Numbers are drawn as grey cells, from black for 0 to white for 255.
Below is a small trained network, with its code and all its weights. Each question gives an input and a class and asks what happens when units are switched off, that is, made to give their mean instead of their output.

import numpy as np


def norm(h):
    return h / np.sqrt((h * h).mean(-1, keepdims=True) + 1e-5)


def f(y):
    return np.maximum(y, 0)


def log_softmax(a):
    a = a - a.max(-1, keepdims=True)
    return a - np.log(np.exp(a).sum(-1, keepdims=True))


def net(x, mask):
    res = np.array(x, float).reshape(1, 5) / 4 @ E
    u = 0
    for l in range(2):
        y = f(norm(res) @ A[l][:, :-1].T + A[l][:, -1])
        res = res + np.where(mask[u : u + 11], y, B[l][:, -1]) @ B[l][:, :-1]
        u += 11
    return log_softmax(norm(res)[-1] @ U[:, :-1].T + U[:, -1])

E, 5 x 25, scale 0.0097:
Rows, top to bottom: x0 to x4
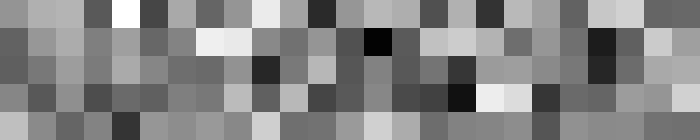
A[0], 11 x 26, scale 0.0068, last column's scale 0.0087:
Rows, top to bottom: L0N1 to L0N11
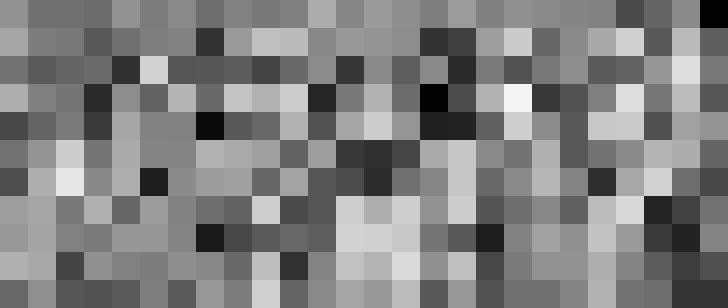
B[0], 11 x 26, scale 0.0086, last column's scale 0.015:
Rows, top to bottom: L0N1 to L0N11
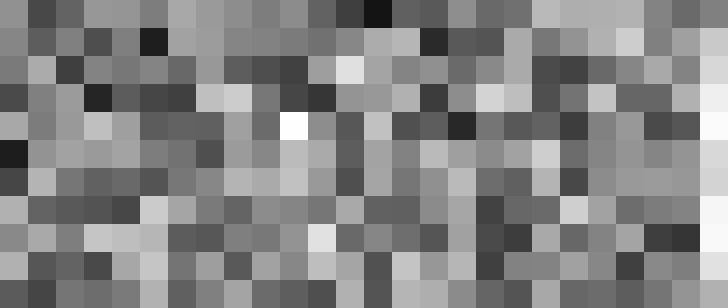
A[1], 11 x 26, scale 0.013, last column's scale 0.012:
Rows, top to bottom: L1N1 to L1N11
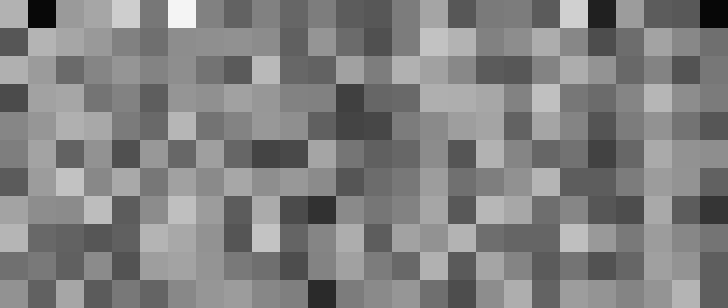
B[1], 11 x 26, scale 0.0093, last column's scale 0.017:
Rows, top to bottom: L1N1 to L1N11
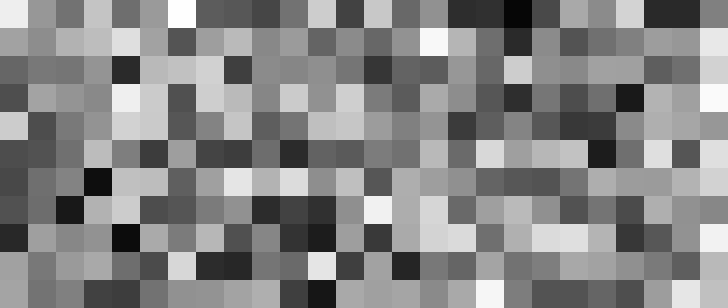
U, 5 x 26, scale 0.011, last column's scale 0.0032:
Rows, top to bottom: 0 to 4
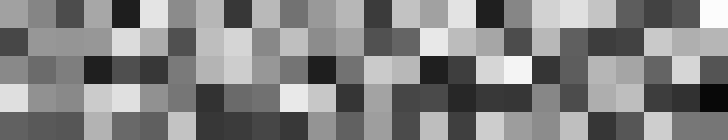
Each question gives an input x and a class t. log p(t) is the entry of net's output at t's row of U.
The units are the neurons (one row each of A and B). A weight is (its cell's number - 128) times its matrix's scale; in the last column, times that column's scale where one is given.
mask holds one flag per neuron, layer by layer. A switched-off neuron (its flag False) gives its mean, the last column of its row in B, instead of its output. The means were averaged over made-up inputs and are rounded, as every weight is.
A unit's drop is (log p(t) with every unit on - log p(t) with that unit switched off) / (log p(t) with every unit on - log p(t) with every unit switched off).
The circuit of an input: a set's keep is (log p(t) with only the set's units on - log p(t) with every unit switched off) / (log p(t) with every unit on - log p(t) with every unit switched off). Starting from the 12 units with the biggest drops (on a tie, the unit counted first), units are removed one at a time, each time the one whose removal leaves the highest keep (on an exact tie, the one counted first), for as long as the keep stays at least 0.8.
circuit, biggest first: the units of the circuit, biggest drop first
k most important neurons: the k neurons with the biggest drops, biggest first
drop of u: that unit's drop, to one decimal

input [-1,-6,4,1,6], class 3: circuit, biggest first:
[L0N5]
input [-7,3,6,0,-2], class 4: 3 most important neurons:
[L0N3, L1N6, L1N10]
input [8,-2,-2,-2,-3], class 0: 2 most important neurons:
[L0N8, L0N10]
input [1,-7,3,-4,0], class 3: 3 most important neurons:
[L0N5, L0N9, L1N9]
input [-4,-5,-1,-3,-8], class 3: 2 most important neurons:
[L0N9, L1N9]
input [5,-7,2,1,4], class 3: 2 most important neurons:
[L0N9, L0N5]
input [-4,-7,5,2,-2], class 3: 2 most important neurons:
[L0N5, L1N9]
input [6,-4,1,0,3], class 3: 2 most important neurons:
[L0N5, L0N9]
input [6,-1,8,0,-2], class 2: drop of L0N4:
0.3
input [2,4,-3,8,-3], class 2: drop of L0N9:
0.0
